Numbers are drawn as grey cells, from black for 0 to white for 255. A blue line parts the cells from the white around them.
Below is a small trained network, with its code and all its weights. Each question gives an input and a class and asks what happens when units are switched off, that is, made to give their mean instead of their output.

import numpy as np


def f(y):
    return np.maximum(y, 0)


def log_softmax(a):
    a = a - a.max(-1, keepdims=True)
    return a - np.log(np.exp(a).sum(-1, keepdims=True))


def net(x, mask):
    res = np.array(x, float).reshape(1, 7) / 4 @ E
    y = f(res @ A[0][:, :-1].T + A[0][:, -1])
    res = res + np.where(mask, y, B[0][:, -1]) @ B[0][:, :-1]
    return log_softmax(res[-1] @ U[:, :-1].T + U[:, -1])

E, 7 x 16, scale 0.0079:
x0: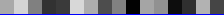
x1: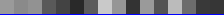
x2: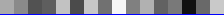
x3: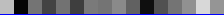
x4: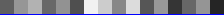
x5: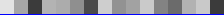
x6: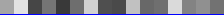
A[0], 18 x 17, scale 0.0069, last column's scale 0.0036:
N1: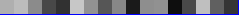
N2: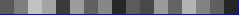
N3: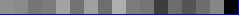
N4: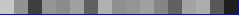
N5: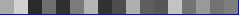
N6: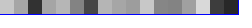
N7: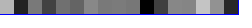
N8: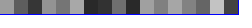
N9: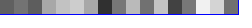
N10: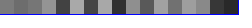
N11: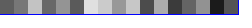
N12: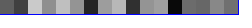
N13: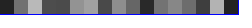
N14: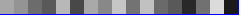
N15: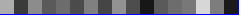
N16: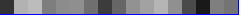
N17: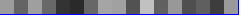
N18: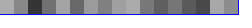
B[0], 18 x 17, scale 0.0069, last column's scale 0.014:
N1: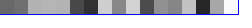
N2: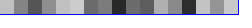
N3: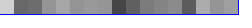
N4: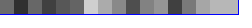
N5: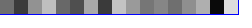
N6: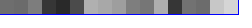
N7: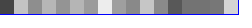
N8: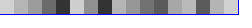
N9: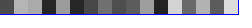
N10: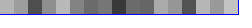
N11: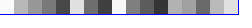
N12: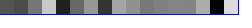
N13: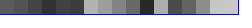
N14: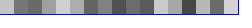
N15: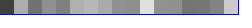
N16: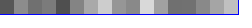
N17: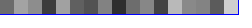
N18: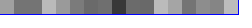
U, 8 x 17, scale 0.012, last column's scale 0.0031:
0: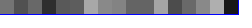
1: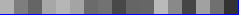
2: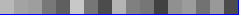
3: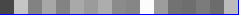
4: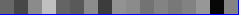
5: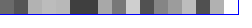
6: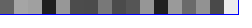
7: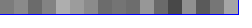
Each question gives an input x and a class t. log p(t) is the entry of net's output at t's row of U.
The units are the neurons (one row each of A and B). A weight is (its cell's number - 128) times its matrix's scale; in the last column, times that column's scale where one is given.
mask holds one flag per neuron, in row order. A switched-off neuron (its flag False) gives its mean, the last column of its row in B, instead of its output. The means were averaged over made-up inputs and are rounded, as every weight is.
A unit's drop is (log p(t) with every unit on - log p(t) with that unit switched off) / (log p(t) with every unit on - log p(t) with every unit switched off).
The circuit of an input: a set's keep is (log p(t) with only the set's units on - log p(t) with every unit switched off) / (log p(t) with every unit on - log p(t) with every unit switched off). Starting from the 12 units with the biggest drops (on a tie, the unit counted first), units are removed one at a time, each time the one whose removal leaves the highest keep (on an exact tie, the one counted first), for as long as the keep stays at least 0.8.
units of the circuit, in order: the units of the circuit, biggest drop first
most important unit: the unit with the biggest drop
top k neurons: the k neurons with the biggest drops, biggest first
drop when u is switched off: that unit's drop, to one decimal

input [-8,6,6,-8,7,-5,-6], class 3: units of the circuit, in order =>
N16
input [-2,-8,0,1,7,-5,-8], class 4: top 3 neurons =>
N12, N8, N17
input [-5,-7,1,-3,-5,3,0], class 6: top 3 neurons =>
N9, N1, N11
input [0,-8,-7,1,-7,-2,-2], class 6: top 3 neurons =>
N9, N11, N14
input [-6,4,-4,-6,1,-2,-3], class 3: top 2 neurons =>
N1, N16
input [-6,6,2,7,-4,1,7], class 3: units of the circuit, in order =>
N7, N15
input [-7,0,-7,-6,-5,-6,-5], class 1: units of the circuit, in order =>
N2, N1
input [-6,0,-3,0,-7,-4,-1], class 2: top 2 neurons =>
N8, N1
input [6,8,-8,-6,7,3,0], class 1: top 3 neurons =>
N2, N10, N9
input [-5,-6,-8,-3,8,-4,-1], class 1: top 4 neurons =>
N2, N10, N8, N1
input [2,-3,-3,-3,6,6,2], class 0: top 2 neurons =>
N6, N4
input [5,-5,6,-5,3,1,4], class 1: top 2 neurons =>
N14, N7
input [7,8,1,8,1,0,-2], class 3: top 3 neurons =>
N15, N7, N9
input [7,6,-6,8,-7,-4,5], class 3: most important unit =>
N15
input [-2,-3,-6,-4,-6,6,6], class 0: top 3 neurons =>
N6, N4, N11
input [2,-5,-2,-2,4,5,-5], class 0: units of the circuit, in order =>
N6, N4
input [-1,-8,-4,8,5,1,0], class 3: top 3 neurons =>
N7, N15, N17
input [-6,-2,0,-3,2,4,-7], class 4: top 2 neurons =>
N12, N1
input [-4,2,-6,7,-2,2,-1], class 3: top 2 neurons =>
N7, N15
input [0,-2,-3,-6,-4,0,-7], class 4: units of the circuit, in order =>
N12
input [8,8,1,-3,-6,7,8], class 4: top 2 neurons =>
N5, N9
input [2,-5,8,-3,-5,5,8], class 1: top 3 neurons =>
N14, N12, N18
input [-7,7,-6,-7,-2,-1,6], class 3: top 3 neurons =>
N1, N16, N9
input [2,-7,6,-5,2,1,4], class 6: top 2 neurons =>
N9, N2
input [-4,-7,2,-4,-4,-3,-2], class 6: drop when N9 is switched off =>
0.7
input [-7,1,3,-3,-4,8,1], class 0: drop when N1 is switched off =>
0.2
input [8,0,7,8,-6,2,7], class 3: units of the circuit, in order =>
N15
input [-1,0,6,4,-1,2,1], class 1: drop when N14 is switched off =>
0.1
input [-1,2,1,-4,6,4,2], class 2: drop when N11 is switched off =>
0.6
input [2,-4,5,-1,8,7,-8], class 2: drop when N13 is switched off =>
0.3
